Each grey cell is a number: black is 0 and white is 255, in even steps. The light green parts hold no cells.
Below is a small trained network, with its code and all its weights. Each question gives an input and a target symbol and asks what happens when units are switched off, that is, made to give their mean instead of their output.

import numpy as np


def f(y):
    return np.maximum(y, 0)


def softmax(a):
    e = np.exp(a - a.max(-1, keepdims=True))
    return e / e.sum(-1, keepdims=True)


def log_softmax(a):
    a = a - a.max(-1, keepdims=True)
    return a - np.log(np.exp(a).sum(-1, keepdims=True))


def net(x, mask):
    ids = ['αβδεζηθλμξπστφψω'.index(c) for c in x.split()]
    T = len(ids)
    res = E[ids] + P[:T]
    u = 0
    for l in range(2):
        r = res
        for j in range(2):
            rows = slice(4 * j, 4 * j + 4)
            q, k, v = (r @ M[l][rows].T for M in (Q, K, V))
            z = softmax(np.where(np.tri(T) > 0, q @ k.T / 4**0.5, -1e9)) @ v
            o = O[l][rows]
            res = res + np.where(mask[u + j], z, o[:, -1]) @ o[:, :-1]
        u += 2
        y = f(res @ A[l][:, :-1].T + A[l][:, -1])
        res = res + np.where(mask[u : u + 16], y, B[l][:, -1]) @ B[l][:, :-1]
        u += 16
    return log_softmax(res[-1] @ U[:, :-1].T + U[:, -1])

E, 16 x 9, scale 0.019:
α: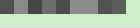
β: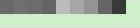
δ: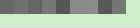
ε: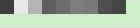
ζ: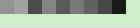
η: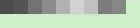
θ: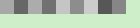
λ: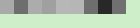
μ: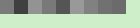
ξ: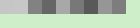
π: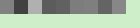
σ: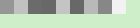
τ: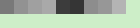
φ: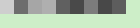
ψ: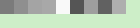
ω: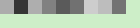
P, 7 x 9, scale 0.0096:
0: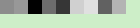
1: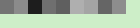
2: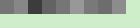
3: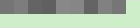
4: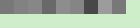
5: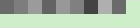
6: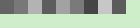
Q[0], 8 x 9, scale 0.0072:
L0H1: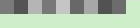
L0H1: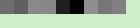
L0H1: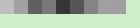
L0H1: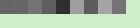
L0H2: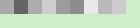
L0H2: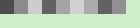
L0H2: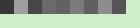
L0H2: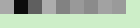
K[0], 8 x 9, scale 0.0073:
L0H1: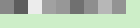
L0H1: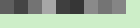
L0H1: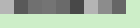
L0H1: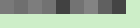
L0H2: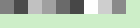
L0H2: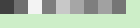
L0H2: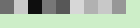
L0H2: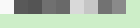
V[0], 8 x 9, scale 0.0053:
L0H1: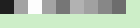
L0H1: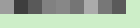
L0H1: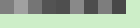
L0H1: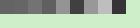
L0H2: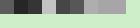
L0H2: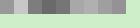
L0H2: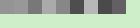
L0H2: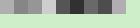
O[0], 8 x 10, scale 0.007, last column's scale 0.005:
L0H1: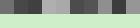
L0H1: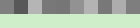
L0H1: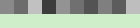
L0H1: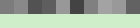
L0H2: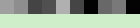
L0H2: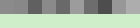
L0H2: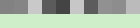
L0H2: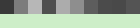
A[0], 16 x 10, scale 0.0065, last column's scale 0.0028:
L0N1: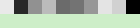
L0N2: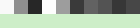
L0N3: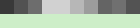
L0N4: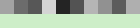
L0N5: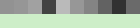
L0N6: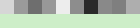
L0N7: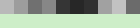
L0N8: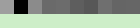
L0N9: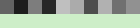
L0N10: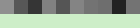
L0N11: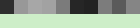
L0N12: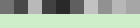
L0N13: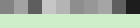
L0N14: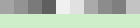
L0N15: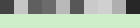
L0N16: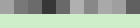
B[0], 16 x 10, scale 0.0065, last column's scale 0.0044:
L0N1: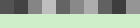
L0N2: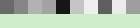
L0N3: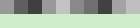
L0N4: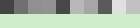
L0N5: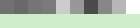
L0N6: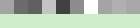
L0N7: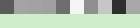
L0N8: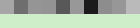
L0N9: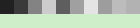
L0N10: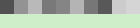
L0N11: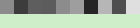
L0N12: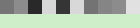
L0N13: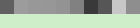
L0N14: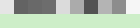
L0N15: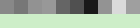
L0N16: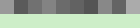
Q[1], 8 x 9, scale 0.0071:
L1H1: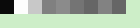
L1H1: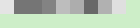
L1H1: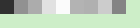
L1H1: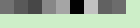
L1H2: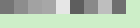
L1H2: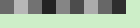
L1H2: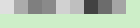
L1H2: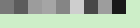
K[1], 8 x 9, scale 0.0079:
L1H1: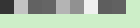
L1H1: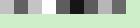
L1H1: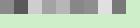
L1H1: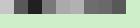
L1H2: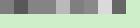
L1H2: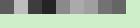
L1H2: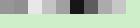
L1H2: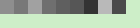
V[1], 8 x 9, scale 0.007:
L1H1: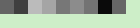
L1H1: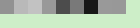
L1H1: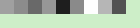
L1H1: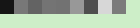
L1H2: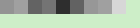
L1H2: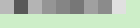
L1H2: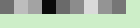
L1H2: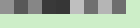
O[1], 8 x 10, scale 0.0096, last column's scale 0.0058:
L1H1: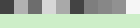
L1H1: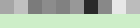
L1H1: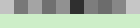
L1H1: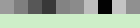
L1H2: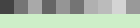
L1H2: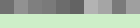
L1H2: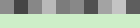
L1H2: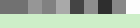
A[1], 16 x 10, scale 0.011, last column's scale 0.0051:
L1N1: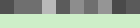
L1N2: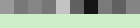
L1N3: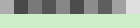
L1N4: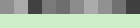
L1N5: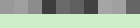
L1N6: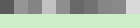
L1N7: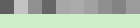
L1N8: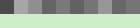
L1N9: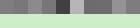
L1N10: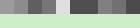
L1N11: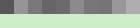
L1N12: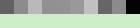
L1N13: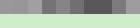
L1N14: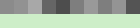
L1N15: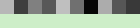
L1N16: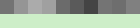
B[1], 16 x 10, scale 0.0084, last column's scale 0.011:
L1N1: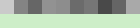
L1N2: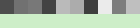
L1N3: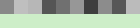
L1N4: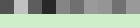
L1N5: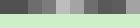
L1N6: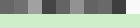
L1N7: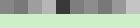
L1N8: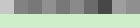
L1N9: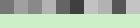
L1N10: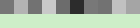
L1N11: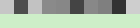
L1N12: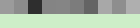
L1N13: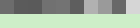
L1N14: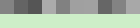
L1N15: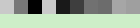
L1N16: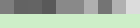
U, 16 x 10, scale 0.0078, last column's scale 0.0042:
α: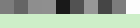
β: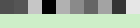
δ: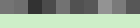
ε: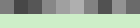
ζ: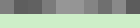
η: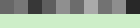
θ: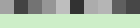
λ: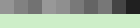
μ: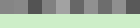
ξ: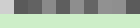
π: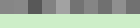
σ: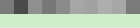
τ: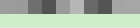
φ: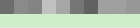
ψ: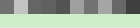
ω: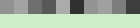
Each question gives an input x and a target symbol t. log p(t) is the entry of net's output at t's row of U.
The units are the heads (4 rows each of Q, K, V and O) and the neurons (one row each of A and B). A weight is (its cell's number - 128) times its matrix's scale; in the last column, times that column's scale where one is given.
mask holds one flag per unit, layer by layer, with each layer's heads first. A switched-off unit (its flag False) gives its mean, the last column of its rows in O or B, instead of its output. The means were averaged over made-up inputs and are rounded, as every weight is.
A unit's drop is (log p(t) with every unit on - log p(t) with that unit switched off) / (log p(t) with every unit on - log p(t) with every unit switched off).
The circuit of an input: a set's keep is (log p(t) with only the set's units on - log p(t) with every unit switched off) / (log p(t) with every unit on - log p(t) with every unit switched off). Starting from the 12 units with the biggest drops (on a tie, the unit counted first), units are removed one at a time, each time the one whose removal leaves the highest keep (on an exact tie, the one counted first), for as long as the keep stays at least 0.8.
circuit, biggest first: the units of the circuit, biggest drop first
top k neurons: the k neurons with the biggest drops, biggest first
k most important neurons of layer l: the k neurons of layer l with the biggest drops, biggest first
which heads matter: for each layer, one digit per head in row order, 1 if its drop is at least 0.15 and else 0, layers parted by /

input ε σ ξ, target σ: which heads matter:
00 / 11
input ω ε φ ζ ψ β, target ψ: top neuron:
(L1N4)
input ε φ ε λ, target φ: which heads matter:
01 / 10
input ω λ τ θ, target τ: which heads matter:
01 / 10
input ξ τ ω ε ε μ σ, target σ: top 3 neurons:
(L0N15; L0N6; L1N7)
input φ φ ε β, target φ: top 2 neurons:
(L0N3; L0N14)
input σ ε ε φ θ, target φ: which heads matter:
00 / 10
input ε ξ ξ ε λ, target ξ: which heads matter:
11 / 10
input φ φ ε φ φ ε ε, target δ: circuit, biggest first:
(L0H1; L0N11; L1N15)
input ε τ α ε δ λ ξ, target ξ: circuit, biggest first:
(L1H1; L1N15)
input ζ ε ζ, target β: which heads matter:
11 / 01
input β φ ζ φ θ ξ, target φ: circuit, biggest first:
(L1H1; L1N10)
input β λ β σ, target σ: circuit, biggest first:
(L1H2; L1H1; L0N15)
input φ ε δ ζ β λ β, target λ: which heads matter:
00 / 11
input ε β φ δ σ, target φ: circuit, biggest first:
(L1H1; L1N10)
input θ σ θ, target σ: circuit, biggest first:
(L1H2; L0N15; L0H1)
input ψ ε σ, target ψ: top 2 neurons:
(L1N4; L0N3)
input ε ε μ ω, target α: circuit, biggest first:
(L1N2; L0N1)
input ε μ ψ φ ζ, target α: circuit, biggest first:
(L0N2; L1N2)
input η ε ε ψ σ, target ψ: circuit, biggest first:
(L1H2; L1N4; L1H1)
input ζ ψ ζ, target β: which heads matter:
10 / 00
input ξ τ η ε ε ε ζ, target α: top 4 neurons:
(L0N2; L0N4; L1N9; L1N2)
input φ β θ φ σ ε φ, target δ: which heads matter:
01 / 00
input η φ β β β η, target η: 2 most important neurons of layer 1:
(L1N4; L1N11)
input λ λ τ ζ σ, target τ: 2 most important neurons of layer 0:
(L0N14; L0N7)
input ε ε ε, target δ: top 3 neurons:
(L0N11; L1N15; L1N2)
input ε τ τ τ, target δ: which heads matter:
01 / 01
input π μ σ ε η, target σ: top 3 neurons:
(L0N15; L0N14; L0N3)
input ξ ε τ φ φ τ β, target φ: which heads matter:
01 / 00
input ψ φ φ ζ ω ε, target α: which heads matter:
01 / 10
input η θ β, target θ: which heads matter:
10 / 10
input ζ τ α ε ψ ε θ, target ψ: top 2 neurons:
(L0N15; L1N4)
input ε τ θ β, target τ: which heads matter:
01 / 10
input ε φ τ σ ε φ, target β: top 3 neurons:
(L0N2; L1N2; L0N14)
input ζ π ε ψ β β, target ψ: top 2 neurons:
(L0N14; L1N4)
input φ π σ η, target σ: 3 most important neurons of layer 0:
(L0N15; L0N14; L0N12)
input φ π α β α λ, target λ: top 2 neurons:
(L1N1; L0N3)
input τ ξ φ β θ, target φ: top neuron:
(L0N14)
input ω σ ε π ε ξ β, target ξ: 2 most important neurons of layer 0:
(L0N14; L0N3)
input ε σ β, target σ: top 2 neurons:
(L0N15; L1N7)
